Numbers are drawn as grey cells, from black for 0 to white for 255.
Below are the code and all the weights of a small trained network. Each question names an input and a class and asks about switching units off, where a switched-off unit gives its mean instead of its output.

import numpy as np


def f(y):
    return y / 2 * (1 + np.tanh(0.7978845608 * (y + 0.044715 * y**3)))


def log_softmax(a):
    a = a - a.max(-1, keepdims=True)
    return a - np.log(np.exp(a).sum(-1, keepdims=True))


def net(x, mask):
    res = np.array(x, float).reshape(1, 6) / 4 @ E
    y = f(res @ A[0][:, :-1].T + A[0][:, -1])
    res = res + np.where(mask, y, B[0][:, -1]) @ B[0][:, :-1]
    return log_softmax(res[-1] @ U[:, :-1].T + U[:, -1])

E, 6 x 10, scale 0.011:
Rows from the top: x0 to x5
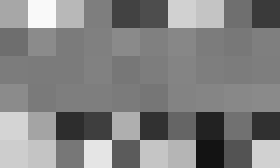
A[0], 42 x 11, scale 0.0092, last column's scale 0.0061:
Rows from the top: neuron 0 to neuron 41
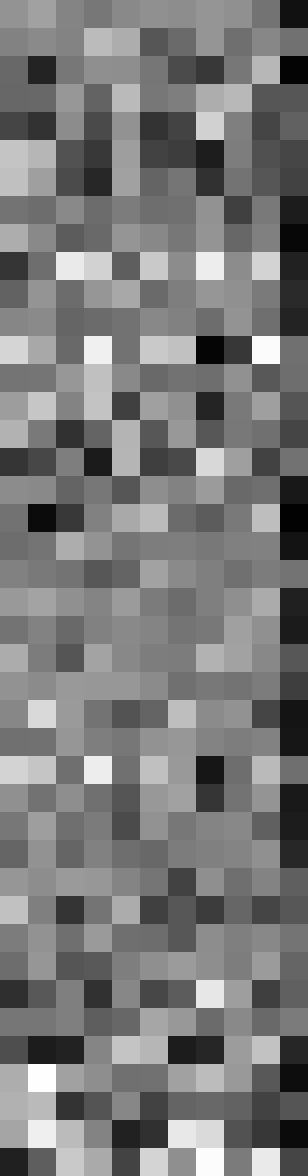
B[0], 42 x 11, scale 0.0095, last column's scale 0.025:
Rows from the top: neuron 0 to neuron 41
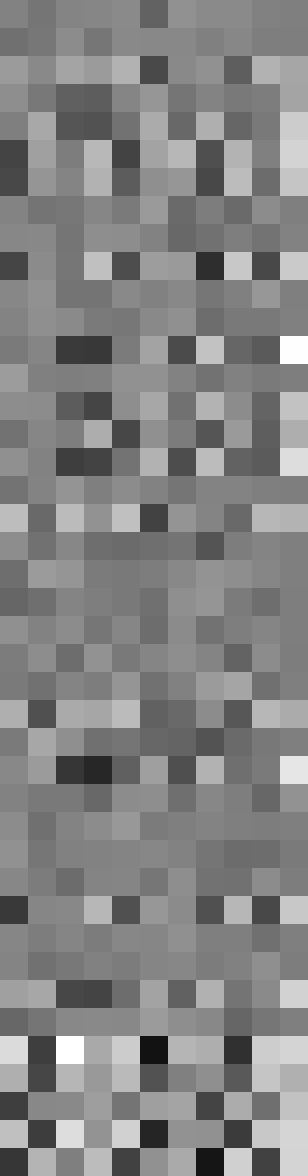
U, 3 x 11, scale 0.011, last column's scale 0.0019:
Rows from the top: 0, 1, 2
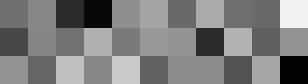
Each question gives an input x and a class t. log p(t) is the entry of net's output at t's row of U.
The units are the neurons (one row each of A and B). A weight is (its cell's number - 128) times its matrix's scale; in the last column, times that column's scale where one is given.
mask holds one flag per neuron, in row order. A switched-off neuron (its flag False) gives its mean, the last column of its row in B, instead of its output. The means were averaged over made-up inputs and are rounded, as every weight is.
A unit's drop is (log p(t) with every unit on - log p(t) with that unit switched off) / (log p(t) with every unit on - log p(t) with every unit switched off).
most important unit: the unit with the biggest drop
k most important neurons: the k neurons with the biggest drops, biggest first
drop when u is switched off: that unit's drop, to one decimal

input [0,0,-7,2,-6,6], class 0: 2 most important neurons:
(neuron 12; neuron 27)
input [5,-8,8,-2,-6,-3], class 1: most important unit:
neuron 41
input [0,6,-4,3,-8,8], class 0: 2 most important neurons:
(neuron 12; neuron 27)
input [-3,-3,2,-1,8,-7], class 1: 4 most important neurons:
(neuron 5; neuron 32; neuron 6; neuron 12)
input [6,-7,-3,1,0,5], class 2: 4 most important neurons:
(neuron 40; neuron 38; neuron 16; neuron 25)
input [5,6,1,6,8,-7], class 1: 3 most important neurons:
(neuron 5; neuron 39; neuron 6)
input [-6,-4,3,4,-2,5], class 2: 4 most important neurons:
(neuron 37; neuron 18; neuron 16; neuron 2)
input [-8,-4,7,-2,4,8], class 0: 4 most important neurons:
(neuron 12; neuron 27; neuron 40; neuron 14)
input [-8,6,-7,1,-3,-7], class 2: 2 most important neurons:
(neuron 37; neuron 18)
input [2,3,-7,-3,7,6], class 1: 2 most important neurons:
(neuron 5; neuron 6)
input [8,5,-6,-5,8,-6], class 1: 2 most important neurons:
(neuron 5; neuron 39)
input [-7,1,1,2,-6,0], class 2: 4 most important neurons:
(neuron 37; neuron 18; neuron 2; neuron 5)
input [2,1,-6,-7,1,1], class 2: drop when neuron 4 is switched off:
0.1
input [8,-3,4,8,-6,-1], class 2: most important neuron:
(neuron 40)
